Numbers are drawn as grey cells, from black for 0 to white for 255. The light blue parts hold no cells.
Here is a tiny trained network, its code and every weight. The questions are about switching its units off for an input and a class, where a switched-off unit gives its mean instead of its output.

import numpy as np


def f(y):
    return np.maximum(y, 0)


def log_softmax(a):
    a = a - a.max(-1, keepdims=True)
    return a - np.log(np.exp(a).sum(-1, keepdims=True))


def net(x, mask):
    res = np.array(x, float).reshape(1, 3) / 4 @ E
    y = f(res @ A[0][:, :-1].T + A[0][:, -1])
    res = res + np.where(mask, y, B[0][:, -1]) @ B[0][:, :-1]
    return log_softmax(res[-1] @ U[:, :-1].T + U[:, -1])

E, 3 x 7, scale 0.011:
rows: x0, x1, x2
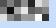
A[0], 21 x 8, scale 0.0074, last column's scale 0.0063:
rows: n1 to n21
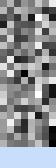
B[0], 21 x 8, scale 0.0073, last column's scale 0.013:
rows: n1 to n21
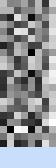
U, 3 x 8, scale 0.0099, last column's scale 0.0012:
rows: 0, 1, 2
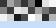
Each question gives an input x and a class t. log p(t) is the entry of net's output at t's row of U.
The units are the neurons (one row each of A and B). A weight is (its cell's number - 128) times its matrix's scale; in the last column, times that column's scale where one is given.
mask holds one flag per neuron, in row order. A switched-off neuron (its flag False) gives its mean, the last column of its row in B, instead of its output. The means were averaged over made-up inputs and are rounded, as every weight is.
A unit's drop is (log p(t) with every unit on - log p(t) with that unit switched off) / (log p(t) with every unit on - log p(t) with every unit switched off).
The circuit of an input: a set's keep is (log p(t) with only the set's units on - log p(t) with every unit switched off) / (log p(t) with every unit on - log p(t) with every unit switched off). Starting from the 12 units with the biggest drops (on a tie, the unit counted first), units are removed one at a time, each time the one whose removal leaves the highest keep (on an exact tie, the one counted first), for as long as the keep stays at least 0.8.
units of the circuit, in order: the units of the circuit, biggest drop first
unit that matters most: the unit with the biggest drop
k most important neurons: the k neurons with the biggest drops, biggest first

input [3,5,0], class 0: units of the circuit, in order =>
n12
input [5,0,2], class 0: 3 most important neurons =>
n12, n19, n17
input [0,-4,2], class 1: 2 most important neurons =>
n12, n19
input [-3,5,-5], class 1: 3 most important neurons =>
n12, n18, n8
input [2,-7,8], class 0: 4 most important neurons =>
n18, n21, n13, n14
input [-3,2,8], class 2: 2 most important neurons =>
n10, n15
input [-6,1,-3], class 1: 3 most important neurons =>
n12, n18, n17
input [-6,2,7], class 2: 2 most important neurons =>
n10, n15
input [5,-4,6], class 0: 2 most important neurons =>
n12, n21
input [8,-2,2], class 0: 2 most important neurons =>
n12, n3
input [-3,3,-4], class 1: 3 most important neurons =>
n12, n18, n8
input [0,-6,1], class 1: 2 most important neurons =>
n19, n12
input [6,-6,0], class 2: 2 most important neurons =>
n9, n4
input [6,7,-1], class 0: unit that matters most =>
n12
